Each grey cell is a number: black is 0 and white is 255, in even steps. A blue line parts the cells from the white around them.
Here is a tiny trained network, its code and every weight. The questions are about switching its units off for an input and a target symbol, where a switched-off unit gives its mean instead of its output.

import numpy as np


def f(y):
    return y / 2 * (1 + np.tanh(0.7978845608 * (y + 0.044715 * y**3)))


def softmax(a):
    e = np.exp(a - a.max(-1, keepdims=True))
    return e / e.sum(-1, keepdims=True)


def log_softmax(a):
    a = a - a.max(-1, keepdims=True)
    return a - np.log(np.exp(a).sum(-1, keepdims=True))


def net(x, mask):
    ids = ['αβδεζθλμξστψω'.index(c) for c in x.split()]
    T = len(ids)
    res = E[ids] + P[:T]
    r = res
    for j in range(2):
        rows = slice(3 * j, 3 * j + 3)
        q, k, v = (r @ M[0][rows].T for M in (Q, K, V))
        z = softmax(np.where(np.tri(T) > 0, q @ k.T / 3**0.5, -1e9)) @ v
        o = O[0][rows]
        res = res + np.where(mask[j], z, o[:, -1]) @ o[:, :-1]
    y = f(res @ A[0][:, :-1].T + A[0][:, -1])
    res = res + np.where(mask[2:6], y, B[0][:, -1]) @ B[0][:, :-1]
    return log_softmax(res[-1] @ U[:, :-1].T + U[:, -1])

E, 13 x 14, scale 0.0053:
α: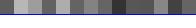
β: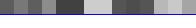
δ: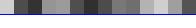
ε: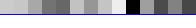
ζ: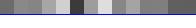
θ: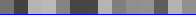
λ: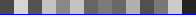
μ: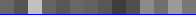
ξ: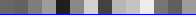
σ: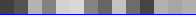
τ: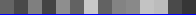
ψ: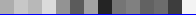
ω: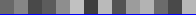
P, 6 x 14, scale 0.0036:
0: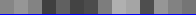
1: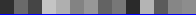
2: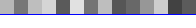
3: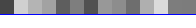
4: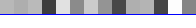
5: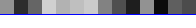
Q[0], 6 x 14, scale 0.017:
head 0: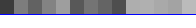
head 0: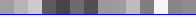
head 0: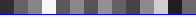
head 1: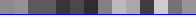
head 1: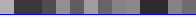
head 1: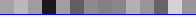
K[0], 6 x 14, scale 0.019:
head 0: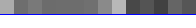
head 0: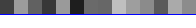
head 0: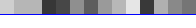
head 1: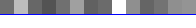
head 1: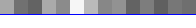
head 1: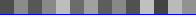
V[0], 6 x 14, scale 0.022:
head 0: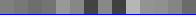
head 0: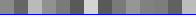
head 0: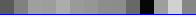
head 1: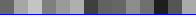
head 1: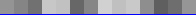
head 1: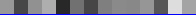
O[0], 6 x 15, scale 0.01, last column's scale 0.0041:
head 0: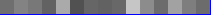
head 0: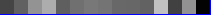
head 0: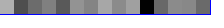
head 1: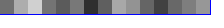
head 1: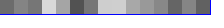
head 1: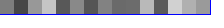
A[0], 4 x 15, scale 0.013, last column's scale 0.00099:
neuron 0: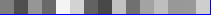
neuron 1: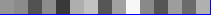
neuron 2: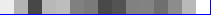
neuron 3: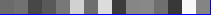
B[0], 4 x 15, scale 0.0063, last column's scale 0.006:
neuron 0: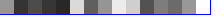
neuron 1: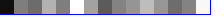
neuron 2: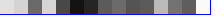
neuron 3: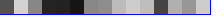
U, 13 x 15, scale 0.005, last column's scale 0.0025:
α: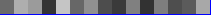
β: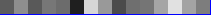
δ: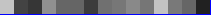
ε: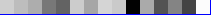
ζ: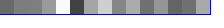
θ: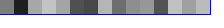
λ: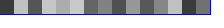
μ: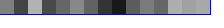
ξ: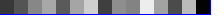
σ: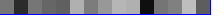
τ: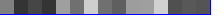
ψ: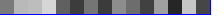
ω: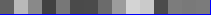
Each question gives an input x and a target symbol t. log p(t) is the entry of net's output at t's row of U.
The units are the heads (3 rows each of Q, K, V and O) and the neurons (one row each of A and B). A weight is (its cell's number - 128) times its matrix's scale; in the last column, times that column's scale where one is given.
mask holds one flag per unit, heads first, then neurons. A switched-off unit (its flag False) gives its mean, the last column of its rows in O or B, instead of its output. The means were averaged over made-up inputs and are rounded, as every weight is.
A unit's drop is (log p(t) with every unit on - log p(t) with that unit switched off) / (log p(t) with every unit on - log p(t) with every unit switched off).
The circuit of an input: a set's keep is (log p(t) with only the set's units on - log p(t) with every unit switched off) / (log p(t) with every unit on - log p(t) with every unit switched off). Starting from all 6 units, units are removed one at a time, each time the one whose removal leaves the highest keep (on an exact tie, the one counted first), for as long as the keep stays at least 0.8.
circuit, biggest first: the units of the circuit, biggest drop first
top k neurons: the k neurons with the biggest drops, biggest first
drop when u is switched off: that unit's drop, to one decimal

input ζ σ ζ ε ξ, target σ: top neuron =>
neuron 2
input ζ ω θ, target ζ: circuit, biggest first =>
head 1; neuron 0
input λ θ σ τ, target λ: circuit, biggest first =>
head 0; neuron 1; neuron 0
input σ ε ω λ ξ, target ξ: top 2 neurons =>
neuron 1; neuron 2
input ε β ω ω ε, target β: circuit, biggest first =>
head 1; head 0; neuron 3
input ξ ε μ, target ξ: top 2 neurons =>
neuron 2; neuron 0
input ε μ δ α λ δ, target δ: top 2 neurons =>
neuron 2; neuron 0
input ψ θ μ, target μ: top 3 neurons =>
neuron 2; neuron 1; neuron 0
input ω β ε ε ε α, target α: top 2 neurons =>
neuron 0; neuron 1
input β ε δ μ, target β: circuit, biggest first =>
head 1; head 0; neuron 3; neuron 0
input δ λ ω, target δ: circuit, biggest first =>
neuron 2; head 1
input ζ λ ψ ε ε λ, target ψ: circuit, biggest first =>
head 0; head 1
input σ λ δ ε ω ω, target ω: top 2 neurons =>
neuron 3; neuron 0
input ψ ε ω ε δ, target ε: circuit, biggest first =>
head 0
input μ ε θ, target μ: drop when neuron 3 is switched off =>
0.0
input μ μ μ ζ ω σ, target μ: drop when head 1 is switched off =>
1.2
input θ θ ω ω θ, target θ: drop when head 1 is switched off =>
0.8
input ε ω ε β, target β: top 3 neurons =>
neuron 3; neuron 0; neuron 1
